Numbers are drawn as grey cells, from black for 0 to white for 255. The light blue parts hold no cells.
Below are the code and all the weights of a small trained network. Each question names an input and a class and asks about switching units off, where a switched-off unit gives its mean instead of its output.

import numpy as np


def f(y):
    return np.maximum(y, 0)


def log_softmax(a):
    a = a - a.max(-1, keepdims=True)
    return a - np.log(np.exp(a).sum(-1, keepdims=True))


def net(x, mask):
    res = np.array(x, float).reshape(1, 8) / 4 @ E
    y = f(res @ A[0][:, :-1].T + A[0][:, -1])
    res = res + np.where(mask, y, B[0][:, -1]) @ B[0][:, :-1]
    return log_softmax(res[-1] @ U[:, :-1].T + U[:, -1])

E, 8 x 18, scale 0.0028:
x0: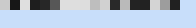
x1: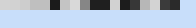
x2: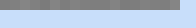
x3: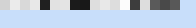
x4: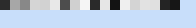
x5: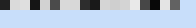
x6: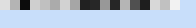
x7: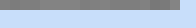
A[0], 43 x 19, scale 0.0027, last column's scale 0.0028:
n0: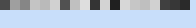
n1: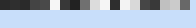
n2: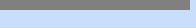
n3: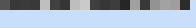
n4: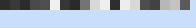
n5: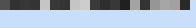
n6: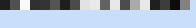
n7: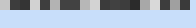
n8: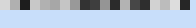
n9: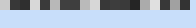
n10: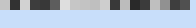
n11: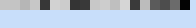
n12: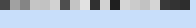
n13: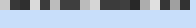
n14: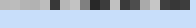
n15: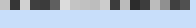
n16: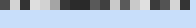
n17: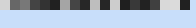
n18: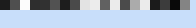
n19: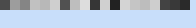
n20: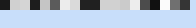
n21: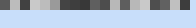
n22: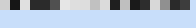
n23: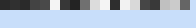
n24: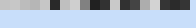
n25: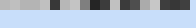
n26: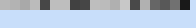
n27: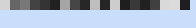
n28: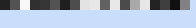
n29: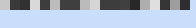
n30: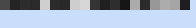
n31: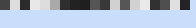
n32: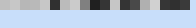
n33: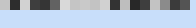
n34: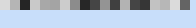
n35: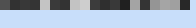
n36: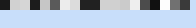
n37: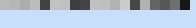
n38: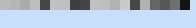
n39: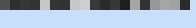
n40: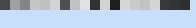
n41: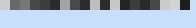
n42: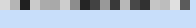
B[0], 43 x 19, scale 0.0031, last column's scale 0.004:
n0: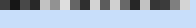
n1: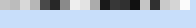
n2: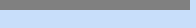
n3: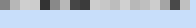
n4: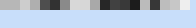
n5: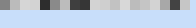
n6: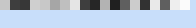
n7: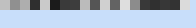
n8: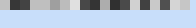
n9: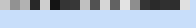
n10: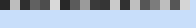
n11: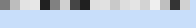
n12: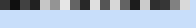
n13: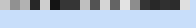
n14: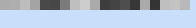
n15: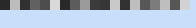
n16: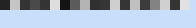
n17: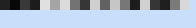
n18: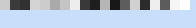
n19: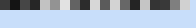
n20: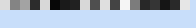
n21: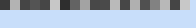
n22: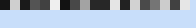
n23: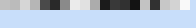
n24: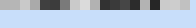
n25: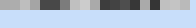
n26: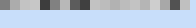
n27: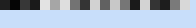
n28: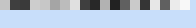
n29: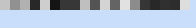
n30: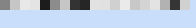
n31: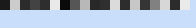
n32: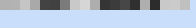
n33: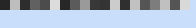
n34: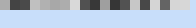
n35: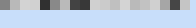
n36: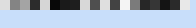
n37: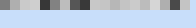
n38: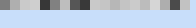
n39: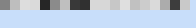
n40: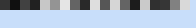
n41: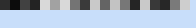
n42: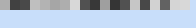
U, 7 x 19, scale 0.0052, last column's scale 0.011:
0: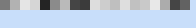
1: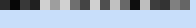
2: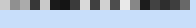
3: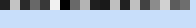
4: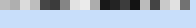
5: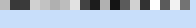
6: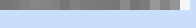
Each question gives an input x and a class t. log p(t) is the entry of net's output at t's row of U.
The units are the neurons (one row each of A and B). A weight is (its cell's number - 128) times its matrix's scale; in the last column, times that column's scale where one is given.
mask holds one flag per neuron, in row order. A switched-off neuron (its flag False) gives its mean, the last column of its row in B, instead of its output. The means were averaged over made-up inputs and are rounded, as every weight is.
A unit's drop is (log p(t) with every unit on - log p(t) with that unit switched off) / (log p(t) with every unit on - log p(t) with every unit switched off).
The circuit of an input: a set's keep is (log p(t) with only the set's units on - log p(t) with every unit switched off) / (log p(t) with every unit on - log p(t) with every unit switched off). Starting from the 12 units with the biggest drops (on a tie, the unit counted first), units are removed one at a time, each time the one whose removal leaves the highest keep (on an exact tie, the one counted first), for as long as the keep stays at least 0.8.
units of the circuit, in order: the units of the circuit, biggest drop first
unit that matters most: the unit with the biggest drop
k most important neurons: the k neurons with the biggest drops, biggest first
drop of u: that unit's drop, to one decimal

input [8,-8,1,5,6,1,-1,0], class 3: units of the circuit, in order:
n22; n33
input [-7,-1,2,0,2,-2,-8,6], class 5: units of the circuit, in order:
n18; n6
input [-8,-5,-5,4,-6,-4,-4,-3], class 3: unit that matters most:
n31
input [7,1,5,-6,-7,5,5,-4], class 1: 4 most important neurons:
n27; n17; n41; n11
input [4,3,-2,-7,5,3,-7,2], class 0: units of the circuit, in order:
n30; n39
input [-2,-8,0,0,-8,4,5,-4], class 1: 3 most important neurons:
n27; n17; n41
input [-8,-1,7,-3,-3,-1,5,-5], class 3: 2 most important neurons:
n31; n16
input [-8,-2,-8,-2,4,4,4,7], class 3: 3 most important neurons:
n31; n16; n21
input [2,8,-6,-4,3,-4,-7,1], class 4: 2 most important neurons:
n24; n32
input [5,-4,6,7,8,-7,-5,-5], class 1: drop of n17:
-0.1
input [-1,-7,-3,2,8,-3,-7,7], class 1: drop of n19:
0.3
